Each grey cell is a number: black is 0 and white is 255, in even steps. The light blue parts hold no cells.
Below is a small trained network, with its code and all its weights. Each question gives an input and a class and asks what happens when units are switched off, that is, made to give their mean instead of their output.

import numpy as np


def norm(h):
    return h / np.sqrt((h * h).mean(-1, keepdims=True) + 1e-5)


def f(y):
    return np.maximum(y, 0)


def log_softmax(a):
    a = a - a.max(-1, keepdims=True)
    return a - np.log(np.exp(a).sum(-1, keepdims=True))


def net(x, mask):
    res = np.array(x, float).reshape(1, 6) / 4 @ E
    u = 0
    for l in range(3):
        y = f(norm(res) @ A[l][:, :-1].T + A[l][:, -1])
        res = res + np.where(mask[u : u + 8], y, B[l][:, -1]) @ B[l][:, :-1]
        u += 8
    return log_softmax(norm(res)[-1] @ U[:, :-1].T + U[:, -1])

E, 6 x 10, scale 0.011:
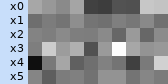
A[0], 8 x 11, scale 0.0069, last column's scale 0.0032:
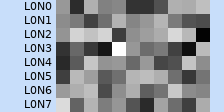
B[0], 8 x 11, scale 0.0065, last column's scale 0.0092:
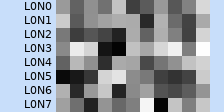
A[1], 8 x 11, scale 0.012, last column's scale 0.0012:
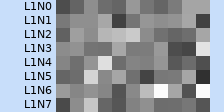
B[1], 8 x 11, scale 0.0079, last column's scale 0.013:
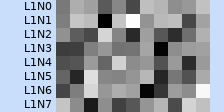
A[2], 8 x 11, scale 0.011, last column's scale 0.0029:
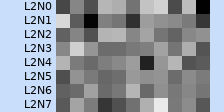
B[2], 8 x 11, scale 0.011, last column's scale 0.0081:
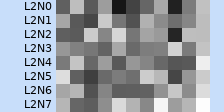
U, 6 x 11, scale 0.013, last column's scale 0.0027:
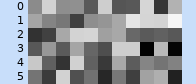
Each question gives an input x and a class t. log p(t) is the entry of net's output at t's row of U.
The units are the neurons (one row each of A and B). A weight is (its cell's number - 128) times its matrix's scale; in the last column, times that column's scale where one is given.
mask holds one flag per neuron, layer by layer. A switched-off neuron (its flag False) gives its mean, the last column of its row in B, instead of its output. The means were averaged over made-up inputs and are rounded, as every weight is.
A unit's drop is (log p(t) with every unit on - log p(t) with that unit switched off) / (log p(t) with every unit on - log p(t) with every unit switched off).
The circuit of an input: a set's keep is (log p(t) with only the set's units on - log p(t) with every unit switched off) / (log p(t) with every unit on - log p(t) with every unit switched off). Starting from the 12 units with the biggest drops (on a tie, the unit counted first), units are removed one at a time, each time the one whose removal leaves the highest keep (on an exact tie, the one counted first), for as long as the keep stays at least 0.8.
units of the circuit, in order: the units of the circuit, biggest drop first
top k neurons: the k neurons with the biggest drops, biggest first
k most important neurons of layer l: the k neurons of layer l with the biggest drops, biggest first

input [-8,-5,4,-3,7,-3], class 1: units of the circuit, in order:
L0N3
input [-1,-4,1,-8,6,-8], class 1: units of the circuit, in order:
L0N3; L1N6
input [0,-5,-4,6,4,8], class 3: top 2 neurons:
L0N3; L0N5
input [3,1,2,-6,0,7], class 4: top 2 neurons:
L0N7; L1N6
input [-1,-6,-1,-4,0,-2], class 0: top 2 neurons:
L0N3; L1N6
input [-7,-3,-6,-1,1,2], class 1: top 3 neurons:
L0N3; L1N7; L2N5
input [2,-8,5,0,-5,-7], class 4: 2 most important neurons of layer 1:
L1N1; L1N5
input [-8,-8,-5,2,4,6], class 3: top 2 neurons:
L0N5; L1N2
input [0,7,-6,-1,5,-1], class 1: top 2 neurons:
L1N6; L0N5
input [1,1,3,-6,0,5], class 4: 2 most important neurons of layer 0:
L0N7; L0N0
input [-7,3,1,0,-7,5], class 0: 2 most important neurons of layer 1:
L1N6; L1N5
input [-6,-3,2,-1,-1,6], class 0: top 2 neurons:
L0N3; L1N6
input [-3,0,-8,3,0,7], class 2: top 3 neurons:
L0N4; L1N7; L1N4
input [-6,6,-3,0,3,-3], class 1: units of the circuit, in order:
L0N3
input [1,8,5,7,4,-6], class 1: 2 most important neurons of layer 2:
L2N7; L2N3
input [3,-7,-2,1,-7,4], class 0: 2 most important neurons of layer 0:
L0N5; L0N0
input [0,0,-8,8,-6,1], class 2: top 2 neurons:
L0N3; L0N5
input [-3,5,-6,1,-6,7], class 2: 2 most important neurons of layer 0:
L0N2; L0N5
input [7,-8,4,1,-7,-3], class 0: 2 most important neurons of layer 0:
L0N5; L0N2
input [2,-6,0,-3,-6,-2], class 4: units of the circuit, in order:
L0N7
